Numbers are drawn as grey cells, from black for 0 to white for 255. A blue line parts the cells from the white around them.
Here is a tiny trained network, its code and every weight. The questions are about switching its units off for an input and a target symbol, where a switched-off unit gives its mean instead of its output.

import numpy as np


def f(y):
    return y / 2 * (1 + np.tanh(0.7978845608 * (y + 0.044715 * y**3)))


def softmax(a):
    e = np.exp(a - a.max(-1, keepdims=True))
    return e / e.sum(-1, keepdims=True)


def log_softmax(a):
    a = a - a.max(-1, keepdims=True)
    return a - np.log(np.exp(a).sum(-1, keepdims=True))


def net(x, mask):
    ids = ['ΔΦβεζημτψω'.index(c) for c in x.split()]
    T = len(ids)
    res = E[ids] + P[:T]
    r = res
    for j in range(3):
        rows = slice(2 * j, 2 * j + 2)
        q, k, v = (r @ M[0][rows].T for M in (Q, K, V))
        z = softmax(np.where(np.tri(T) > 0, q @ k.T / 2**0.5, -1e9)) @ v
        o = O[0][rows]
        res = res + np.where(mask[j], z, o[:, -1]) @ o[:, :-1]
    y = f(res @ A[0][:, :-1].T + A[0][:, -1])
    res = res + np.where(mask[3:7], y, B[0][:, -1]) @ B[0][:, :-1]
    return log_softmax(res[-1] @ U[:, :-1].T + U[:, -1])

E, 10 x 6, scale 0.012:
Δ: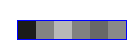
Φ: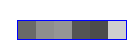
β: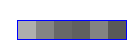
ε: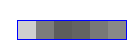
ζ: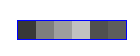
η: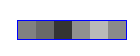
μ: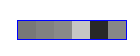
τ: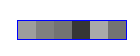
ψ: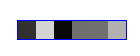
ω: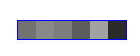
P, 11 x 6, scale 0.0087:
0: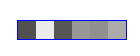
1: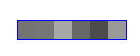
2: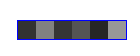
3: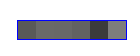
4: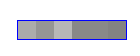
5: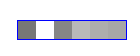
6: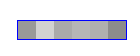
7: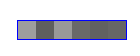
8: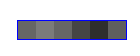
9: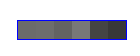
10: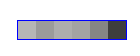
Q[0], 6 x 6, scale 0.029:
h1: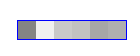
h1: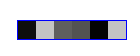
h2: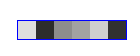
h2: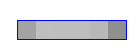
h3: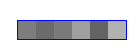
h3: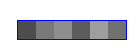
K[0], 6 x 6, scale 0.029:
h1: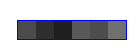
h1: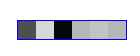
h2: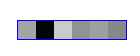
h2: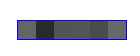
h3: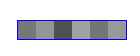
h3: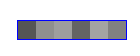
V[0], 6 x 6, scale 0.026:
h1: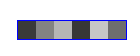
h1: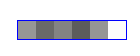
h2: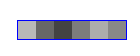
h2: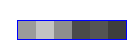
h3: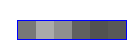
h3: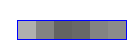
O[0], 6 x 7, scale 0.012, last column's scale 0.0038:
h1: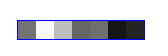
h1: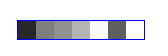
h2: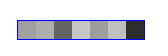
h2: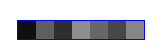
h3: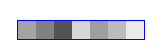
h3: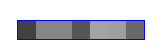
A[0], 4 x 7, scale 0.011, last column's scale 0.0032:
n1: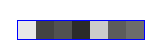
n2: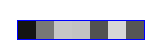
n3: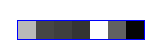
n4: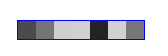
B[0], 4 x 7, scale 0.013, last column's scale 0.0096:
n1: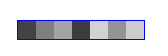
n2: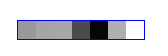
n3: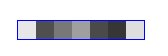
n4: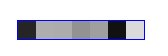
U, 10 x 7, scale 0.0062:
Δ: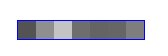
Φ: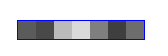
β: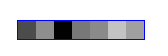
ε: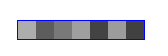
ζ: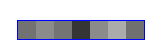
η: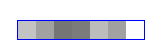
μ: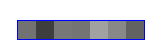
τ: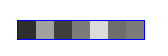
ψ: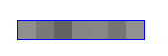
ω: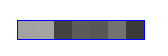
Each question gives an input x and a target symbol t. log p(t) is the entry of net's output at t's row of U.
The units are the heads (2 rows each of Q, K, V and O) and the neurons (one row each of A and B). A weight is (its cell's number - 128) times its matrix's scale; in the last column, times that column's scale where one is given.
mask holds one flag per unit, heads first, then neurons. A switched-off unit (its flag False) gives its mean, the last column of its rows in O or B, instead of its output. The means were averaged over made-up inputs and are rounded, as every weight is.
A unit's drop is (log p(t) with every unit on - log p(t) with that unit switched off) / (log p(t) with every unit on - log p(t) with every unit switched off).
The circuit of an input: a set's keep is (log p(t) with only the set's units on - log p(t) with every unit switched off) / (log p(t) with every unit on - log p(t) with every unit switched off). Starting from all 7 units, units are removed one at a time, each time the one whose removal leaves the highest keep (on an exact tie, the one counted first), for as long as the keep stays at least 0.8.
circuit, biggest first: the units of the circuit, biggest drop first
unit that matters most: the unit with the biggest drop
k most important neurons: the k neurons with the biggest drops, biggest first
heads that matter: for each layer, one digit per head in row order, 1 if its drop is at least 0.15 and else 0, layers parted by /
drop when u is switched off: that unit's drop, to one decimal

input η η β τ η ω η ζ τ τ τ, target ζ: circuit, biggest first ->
(h1 n1)
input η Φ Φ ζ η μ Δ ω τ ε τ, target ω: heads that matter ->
110
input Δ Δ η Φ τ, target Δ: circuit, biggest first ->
(h1)
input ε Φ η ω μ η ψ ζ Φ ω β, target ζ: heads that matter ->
110
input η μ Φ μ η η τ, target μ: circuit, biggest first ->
(n1 h1 n3 h2)
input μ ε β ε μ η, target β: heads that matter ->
010
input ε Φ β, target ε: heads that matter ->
100
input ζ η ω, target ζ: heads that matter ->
110
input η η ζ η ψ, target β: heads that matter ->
010
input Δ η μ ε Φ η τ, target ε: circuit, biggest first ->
(n3 h1)
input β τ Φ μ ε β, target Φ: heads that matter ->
110
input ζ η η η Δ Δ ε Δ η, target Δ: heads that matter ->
110
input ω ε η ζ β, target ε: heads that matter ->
111
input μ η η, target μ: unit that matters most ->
n1
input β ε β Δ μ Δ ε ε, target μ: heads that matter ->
100
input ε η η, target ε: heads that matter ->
100
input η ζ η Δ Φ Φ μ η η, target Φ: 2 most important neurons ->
(n3 n2)
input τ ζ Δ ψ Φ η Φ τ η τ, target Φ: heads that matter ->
100
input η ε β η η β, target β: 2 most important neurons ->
(n3 n4)
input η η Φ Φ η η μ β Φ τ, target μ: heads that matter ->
100
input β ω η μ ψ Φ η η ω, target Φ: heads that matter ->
100
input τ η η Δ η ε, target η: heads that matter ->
010
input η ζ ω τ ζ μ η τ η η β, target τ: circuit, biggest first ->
(h2 n2)
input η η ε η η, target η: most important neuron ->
(n1)
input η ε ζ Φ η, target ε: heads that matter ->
110
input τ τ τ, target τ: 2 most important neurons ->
(n2 n3)
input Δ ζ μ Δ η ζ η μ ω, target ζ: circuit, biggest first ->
(h1 n1 h2)
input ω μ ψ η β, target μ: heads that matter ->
100
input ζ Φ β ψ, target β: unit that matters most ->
n3
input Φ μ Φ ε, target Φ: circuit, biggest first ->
(h1 n3)
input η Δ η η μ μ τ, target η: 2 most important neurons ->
(n4 n2)
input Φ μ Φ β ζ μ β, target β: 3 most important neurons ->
(n3 n4 n2)
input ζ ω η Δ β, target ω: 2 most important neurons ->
(n4 n1)
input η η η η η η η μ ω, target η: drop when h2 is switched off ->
0.5
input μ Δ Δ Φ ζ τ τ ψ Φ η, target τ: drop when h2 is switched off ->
0.4
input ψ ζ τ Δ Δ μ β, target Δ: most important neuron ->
(n3)
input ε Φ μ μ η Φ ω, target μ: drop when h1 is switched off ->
0.6
